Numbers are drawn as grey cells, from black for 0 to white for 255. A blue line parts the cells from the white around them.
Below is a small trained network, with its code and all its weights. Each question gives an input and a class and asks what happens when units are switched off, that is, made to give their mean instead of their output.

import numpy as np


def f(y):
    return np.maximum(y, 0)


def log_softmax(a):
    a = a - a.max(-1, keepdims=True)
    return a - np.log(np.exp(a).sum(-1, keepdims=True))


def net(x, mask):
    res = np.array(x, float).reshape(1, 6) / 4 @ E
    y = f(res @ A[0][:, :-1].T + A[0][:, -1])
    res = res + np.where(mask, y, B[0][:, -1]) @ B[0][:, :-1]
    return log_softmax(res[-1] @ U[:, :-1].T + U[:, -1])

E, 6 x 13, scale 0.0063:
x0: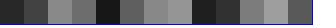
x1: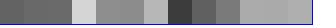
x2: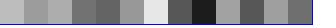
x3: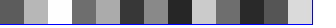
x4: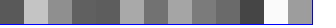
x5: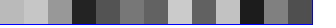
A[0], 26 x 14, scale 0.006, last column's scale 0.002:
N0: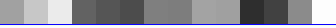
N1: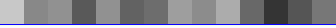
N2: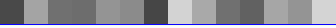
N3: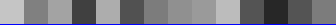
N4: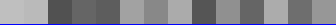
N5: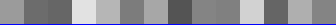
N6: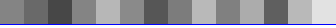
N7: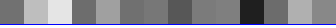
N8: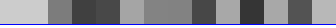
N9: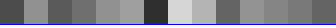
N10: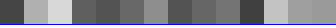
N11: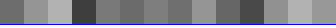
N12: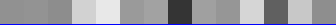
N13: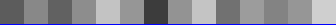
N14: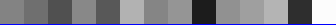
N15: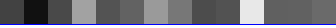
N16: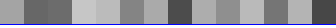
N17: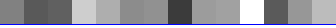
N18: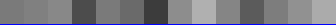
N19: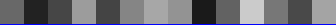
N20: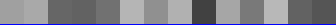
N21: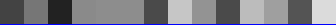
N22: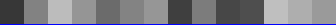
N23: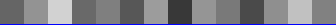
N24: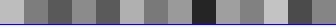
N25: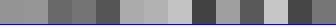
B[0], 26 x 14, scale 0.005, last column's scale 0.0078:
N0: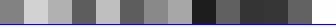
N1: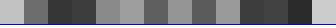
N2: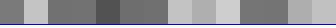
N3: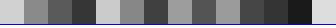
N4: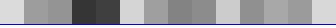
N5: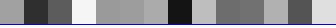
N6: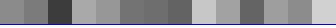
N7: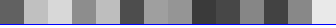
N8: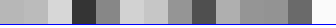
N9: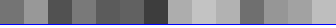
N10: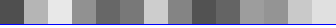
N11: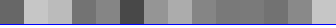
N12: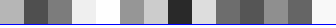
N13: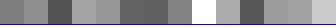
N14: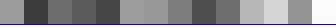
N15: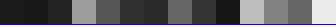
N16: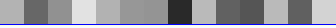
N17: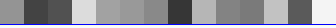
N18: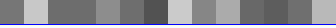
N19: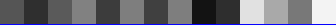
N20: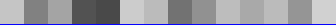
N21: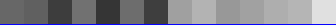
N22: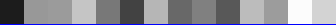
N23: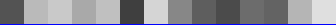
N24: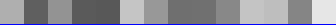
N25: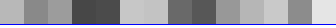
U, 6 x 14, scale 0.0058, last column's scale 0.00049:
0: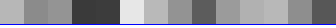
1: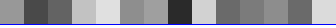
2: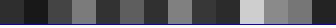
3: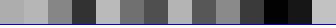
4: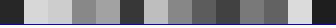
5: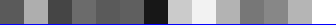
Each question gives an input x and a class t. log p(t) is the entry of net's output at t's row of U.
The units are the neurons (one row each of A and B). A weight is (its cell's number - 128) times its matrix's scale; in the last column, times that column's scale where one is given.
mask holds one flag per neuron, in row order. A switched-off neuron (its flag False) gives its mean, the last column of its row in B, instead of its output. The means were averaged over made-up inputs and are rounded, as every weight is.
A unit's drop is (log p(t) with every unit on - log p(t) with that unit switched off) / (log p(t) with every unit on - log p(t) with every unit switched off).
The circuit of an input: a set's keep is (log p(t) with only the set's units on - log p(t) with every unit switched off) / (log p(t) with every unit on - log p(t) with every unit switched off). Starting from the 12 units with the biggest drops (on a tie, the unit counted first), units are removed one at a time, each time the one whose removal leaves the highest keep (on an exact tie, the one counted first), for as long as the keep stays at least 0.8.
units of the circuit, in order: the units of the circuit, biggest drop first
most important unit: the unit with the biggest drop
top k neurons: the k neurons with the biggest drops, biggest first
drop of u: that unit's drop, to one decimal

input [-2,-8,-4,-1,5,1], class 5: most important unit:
N9
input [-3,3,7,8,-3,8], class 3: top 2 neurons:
[N3, N1]
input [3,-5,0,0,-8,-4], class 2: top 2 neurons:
[N15, N19]
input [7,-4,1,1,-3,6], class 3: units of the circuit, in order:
[N0, N3]
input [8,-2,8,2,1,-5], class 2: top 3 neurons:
[N19, N15, N0]
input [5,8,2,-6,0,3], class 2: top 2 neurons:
[N15, N19]
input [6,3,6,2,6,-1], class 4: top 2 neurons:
[N22, N10]
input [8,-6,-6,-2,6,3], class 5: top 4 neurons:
[N9, N2, N21, N18]
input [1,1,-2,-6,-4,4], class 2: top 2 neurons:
[N19, N15]
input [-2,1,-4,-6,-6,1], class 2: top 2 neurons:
[N15, N19]
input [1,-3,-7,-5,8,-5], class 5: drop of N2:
0.1
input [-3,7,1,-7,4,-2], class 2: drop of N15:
0.4
